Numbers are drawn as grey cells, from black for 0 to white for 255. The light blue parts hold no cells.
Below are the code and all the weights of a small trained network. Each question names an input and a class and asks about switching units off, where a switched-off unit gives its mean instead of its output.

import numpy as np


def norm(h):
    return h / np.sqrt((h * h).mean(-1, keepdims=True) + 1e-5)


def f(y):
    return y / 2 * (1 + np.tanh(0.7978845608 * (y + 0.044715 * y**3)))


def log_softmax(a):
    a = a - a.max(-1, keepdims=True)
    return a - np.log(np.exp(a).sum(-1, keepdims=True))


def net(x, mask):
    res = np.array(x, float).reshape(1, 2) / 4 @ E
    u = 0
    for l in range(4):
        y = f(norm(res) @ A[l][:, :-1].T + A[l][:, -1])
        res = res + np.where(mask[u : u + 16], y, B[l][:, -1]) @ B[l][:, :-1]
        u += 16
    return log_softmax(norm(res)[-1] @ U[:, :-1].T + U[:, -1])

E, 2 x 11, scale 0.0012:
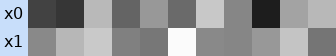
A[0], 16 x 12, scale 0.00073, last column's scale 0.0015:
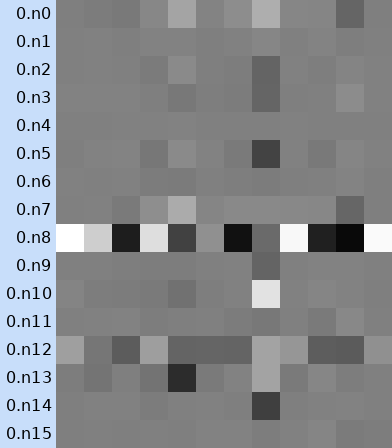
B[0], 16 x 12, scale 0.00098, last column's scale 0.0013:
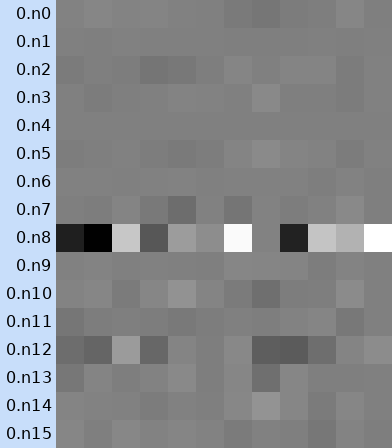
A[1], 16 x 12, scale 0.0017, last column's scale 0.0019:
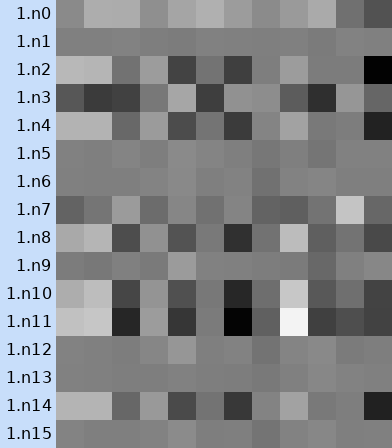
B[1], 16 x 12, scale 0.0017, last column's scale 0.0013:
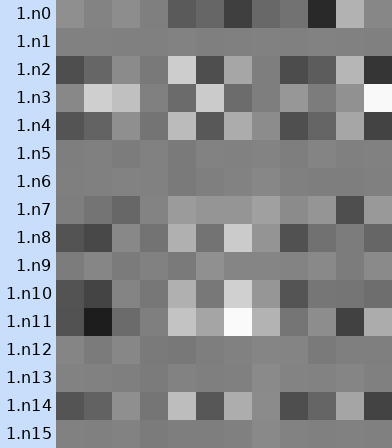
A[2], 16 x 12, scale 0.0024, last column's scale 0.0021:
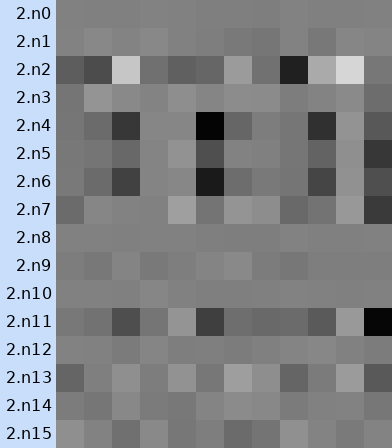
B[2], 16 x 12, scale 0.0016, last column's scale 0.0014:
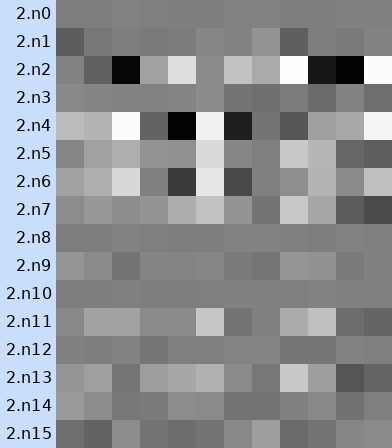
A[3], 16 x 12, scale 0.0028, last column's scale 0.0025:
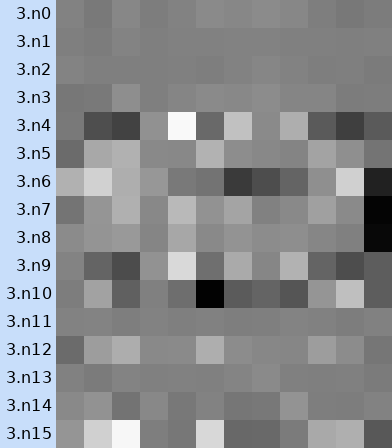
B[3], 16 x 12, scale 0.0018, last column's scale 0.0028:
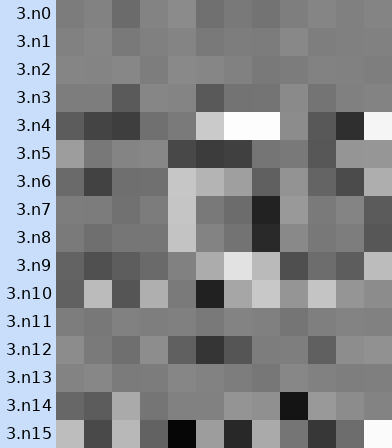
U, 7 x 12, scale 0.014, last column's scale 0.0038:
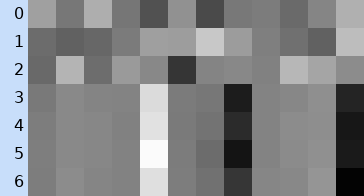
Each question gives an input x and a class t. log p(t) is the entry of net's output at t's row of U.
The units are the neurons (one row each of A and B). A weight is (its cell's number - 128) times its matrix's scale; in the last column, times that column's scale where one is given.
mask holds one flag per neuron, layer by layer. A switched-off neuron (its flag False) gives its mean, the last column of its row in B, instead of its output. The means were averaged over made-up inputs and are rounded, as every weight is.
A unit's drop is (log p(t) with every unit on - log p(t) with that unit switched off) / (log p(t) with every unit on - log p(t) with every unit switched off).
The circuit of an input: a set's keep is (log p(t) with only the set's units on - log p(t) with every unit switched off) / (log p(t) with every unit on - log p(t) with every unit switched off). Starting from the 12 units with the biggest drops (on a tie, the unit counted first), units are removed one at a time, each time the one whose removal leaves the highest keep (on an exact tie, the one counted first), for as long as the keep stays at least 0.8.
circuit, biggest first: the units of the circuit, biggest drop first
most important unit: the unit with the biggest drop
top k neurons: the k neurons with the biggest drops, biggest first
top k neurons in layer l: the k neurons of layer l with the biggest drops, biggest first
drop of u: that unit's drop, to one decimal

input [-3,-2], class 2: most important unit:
0.n8
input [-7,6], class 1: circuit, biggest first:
[2.n4 1.n11]
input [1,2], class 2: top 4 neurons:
[2.n4 3.n10 2.n6 1.n3]
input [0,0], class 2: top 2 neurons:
[2.n4 2.n2]
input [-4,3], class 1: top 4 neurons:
[2.n6 1.n3 2.n4 1.n11]
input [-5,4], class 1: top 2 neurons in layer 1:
[1.n11 1.n3]
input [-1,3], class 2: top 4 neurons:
[1.n3 2.n4 2.n6 3.n10]
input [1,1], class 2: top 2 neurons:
[2.n4 3.n10]
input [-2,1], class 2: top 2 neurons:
[0.n8 2.n4]
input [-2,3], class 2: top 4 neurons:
[1.n3 2.n4 2.n6 2.n2]
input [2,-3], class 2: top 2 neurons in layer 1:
[1.n3 1.n0]
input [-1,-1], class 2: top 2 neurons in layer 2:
[2.n4 2.n2]
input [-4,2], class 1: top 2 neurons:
[2.n4 1.n11]
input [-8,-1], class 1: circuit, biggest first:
[1.n11]
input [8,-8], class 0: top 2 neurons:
[2.n4 0.n8]
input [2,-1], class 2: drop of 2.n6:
0.1
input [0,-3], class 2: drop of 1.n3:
1.2
